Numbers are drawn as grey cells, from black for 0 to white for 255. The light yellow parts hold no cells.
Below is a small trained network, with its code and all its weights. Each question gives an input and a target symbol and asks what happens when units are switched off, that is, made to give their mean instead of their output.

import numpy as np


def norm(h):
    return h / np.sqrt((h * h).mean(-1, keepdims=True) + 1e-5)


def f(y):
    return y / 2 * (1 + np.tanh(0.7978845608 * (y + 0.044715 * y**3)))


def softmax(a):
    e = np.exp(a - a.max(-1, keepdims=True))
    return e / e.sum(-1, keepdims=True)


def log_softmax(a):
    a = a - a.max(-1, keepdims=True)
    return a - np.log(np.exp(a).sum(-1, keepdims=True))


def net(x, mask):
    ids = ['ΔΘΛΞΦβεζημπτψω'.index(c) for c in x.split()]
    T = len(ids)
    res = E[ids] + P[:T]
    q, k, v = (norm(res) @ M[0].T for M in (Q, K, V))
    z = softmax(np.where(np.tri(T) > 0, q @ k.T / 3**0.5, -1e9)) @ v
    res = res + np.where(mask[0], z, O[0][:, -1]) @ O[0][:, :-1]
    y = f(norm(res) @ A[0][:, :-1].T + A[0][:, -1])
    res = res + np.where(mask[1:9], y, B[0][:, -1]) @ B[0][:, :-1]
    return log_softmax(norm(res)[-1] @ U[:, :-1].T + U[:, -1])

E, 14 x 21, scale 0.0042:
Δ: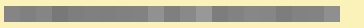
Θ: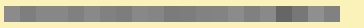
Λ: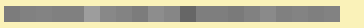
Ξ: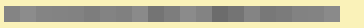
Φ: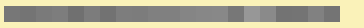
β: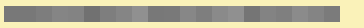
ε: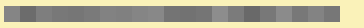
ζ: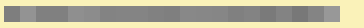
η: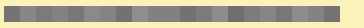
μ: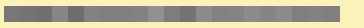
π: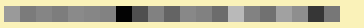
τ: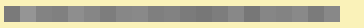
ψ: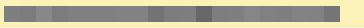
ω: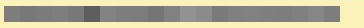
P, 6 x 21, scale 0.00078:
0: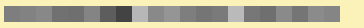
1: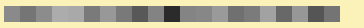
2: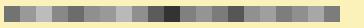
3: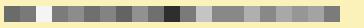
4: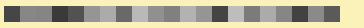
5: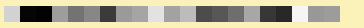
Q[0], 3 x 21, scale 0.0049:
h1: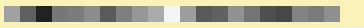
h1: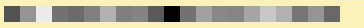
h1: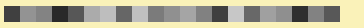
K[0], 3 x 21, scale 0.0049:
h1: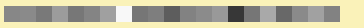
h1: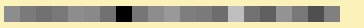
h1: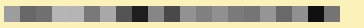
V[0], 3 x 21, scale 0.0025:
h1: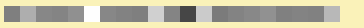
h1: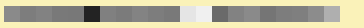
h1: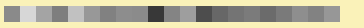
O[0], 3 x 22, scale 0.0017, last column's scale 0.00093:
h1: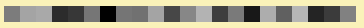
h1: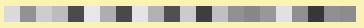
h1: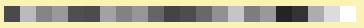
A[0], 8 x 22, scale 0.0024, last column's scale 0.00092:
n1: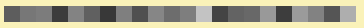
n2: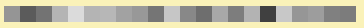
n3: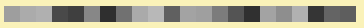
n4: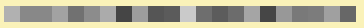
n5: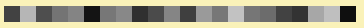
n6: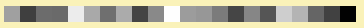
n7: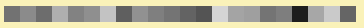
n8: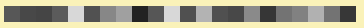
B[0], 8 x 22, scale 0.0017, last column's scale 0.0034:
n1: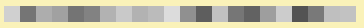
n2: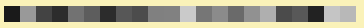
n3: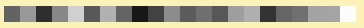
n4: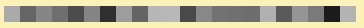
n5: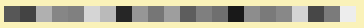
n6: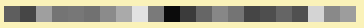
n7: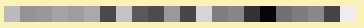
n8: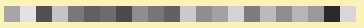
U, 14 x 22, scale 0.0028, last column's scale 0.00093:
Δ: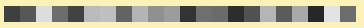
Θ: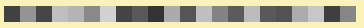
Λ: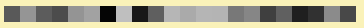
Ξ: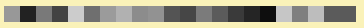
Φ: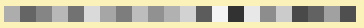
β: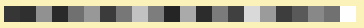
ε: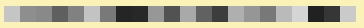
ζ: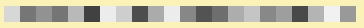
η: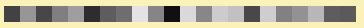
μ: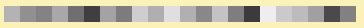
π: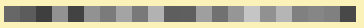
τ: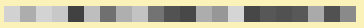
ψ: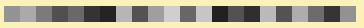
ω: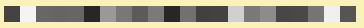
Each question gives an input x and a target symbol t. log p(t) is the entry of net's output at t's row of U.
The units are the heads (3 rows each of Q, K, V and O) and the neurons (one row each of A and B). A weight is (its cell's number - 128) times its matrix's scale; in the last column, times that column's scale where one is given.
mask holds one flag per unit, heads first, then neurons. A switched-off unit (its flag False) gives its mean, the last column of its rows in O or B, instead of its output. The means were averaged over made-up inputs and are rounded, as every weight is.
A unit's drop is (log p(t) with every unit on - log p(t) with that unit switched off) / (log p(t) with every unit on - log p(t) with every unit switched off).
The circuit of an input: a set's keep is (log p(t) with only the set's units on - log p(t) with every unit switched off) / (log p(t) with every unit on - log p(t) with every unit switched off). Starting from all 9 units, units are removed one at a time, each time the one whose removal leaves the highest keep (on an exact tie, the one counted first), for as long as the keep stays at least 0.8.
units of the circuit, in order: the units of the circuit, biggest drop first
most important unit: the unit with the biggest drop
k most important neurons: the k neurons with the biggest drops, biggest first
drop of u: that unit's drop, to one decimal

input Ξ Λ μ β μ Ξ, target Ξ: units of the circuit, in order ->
[h1 n6 n3]
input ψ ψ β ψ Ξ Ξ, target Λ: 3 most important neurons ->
[n2 n7 n5]
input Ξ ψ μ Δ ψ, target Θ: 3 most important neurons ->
[n5 n8 n7]
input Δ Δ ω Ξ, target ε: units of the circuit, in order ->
[h1 n3]
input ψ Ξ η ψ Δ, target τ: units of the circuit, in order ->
[h1 n7]
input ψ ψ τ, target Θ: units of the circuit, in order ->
[h1 n5 n8]
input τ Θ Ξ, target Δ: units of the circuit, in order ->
[h1 n5 n1]
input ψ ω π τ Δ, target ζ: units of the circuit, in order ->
[n5 n8 n2 n7]
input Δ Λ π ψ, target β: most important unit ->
n7
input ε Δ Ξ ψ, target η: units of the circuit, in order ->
[h1 n8 n6 n2]
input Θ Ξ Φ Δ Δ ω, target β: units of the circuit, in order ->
[h1 n6 n2 n7]
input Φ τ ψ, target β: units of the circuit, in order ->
[h1 n2 n6]
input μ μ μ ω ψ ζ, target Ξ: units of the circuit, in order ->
[h1 n6]
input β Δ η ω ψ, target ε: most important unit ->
h1
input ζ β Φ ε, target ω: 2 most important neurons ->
[n3 n7]
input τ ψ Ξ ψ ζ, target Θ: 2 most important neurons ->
[n5 n8]
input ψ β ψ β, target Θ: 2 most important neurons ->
[n5 n8]
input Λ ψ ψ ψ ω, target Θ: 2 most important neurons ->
[n5 n8]
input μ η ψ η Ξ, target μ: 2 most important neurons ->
[n1 n8]
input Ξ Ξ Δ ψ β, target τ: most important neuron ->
[n7]
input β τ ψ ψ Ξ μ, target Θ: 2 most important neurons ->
[n5 n8]
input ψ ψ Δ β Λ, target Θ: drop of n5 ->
0.3
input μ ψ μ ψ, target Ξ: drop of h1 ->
1.1
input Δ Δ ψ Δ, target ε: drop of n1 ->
0.0
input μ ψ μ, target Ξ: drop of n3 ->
0.1
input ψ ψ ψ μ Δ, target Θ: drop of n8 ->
0.2
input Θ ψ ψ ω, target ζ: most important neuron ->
[n1]
